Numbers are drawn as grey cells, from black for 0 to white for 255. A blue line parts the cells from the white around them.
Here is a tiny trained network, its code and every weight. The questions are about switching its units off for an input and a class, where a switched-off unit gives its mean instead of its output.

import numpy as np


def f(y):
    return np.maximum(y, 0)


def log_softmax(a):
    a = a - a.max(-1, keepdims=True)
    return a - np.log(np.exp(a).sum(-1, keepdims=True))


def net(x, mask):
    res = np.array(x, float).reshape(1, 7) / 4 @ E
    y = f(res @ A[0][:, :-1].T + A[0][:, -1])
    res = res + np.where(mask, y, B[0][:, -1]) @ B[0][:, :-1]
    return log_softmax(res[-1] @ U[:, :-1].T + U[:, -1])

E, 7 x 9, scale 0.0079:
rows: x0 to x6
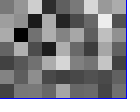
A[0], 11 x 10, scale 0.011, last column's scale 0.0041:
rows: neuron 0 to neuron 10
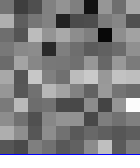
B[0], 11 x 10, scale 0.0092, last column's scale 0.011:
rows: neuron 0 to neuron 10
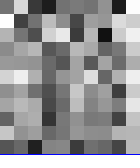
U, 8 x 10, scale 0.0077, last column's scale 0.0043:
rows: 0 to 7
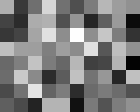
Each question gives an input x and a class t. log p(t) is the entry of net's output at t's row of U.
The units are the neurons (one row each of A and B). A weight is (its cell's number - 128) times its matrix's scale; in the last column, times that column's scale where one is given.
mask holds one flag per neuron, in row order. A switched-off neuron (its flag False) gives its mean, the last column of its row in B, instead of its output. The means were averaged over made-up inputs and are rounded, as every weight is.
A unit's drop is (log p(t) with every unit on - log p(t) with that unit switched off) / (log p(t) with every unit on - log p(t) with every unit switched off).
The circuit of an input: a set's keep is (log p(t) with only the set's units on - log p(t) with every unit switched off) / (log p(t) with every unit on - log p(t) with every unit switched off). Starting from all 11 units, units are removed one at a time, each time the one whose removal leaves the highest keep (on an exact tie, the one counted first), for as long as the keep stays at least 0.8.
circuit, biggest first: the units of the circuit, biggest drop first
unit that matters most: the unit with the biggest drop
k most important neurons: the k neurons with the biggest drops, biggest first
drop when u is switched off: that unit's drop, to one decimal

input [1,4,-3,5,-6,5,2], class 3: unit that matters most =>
neuron 1
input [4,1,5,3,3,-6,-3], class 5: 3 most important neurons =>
[neuron 2; neuron 1; neuron 6]
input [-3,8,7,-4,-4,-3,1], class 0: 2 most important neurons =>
[neuron 1; neuron 7]
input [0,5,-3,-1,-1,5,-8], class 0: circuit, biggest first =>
[neuron 5; neuron 1]
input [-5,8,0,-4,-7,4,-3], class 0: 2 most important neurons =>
[neuron 1; neuron 5]
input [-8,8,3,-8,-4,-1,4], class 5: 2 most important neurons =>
[neuron 0; neuron 6]
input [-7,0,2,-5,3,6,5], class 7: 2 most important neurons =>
[neuron 2; neuron 7]
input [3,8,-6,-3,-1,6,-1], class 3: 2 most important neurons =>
[neuron 1; neuron 7]
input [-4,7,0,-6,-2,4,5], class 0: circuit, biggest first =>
[neuron 1; neuron 5]
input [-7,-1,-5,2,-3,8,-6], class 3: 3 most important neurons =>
[neuron 1; neuron 9; neuron 6]
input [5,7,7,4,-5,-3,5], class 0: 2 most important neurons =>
[neuron 1; neuron 2]
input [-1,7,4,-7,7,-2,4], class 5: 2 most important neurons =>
[neuron 6; neuron 2]
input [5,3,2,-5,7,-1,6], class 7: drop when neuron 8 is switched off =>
0.2
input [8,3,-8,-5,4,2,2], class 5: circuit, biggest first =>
[neuron 2]
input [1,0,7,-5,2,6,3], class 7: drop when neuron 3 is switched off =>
0.2
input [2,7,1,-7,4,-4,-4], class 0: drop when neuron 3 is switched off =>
0.5
